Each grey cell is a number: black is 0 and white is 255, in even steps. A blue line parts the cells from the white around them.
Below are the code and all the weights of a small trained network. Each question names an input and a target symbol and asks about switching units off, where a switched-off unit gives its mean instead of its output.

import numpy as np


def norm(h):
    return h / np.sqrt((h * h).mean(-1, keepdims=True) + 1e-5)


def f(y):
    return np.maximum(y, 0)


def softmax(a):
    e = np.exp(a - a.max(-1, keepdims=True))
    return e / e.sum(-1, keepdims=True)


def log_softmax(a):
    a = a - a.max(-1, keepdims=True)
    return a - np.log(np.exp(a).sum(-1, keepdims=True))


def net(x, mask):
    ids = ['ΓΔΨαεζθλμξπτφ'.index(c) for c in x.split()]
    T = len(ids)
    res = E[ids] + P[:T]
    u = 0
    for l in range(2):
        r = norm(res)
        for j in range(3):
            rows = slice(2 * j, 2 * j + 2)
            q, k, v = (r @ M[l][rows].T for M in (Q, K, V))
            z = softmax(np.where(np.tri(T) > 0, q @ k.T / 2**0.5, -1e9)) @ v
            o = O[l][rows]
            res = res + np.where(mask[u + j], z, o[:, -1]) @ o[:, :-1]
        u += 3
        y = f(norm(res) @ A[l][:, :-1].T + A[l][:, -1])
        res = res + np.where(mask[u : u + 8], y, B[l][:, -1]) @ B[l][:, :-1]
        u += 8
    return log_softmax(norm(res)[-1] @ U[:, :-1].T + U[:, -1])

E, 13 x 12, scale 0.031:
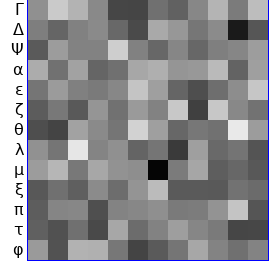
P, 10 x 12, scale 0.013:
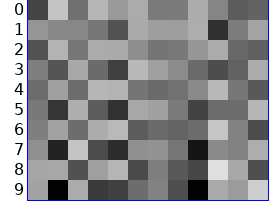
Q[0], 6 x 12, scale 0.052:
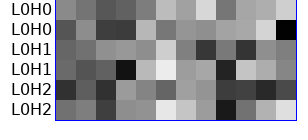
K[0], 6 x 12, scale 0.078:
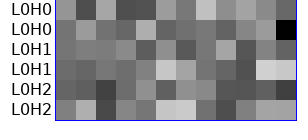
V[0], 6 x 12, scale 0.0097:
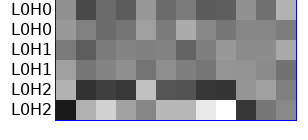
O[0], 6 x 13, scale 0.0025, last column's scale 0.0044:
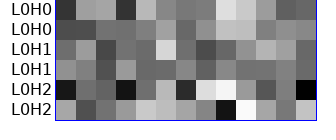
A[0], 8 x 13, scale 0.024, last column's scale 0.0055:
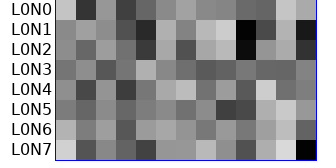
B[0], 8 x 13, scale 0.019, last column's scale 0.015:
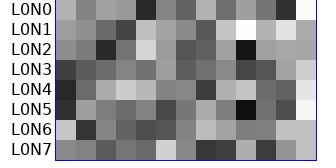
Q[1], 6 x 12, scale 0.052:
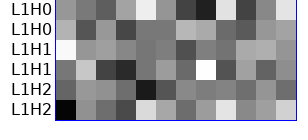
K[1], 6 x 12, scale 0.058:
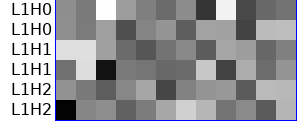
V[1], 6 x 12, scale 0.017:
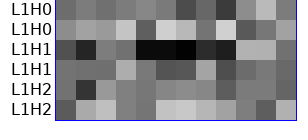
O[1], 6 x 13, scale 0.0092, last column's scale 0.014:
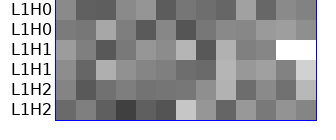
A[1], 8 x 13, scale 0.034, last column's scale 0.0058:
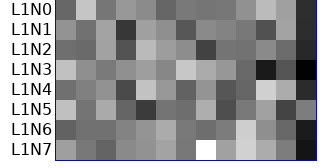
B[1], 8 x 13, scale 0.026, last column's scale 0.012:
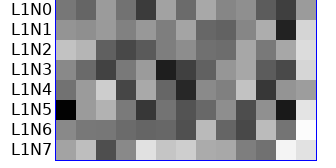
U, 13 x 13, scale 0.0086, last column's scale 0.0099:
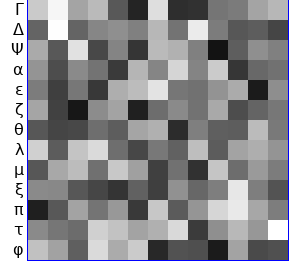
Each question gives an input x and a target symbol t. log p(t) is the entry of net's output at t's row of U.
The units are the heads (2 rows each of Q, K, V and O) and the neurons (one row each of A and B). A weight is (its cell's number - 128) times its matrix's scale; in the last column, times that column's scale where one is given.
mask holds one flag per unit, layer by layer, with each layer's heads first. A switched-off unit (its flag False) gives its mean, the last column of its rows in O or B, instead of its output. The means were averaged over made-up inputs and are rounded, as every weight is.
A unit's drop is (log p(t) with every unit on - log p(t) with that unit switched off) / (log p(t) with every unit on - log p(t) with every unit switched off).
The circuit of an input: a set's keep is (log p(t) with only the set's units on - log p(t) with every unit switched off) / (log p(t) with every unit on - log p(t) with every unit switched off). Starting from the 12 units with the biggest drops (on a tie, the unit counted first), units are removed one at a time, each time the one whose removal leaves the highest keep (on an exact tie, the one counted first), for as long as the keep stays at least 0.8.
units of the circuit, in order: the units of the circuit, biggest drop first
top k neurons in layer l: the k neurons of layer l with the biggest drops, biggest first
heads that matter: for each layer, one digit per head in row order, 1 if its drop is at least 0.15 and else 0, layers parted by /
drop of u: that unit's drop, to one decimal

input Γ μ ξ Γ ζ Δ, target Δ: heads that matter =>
001 / 000
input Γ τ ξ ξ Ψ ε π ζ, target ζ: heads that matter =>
000 / 110
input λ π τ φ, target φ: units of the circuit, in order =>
L0N2
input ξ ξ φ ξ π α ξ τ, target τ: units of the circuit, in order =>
L0H2, L0N1, L1N7, L0N0
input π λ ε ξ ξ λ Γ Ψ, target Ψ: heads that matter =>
000 / 000
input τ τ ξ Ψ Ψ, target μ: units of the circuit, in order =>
L0N0, L1N4
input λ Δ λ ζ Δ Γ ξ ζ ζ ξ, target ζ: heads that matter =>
000 / 100
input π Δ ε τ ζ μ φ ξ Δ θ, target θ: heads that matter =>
000 / 010
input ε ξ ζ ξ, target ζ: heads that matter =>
001 / 100
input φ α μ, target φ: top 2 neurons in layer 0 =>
L0N3, L0N4
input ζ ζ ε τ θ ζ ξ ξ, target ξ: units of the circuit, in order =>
L0H2, L0N1, L1N6
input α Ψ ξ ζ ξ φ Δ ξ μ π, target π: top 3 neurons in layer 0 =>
L0N4, L0N5, L0N7
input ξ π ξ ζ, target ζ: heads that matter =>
000 / 100
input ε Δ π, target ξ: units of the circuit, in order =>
L1N6
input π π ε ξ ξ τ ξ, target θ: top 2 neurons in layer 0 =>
L0N3, L0N5
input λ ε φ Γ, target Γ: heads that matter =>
001 / 010
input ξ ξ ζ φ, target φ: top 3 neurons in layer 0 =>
L0N2, L0N0, L0N7
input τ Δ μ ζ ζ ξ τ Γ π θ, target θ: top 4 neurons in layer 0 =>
L0N2, L0N4, L0N7, L0N5
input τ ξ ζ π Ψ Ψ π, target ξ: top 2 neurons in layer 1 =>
L1N6, L1N2
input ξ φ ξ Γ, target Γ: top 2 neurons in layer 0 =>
L0N7, L0N4
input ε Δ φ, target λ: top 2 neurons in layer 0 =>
L0N0, L0N5
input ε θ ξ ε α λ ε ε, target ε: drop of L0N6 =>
0.6
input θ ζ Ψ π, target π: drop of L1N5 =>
0.1
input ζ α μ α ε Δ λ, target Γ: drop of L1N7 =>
0.0
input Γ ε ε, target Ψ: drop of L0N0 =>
0.2
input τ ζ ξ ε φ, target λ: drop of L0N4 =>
0.3
